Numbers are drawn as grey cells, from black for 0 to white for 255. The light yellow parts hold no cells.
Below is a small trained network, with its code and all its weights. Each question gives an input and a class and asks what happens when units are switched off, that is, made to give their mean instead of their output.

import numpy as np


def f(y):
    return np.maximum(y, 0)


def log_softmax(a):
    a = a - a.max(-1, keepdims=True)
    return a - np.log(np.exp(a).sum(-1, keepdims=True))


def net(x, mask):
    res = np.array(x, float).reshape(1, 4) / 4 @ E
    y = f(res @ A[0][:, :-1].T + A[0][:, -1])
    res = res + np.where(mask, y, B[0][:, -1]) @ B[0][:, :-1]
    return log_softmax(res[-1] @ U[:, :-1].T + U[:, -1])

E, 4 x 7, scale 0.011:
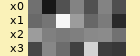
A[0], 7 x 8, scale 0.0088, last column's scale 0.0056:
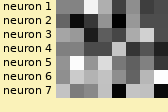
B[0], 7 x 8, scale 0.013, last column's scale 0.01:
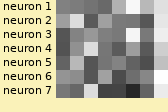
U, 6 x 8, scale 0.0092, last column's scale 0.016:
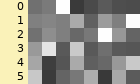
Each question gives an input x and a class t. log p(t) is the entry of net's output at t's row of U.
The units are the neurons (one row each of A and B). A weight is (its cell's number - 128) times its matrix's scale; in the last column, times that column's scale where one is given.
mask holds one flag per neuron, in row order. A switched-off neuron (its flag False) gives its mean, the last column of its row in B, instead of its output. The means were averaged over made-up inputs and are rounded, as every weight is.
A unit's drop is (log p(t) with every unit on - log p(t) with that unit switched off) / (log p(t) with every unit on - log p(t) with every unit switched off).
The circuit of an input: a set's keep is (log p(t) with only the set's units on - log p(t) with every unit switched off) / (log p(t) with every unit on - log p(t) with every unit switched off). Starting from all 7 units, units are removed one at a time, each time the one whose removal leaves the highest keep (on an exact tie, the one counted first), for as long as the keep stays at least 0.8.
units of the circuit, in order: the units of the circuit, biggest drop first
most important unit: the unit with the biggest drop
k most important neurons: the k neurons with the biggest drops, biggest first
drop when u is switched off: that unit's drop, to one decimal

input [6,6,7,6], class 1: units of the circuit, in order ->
[neuron 7]
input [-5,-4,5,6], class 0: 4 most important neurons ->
[neuron 4; neuron 1; neuron 2; neuron 3]
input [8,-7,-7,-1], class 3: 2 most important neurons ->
[neuron 2; neuron 1]
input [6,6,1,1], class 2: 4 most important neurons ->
[neuron 1; neuron 6; neuron 7; neuron 5]
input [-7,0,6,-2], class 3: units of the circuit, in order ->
[neuron 5; neuron 6]
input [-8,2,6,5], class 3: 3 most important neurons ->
[neuron 7; neuron 6; neuron 5]
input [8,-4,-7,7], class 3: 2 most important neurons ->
[neuron 2; neuron 7]
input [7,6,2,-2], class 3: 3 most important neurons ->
[neuron 2; neuron 3; neuron 4]
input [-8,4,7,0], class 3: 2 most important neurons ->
[neuron 5; neuron 6]
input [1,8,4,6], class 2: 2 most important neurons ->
[neuron 1; neuron 7]
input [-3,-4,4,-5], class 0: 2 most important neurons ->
[neuron 7; neuron 1]
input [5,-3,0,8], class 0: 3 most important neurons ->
[neuron 4; neuron 1; neuron 6]
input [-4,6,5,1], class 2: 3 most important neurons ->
[neuron 1; neuron 7; neuron 2]
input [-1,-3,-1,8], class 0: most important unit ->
neuron 4
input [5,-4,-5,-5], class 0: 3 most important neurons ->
[neuron 7; neuron 1; neuron 6]
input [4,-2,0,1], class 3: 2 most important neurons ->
[neuron 2; neuron 1]
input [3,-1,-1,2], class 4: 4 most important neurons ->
[neuron 3; neuron 7; neuron 1; neuron 5]
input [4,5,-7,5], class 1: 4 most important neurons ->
[neuron 7; neuron 3; neuron 1; neuron 2]
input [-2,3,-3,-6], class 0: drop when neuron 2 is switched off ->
0.1
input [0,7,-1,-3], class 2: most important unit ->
neuron 1
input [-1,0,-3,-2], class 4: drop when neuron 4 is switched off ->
0.3
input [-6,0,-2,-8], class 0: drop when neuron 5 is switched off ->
0.0
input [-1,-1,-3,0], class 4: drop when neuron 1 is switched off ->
0.2
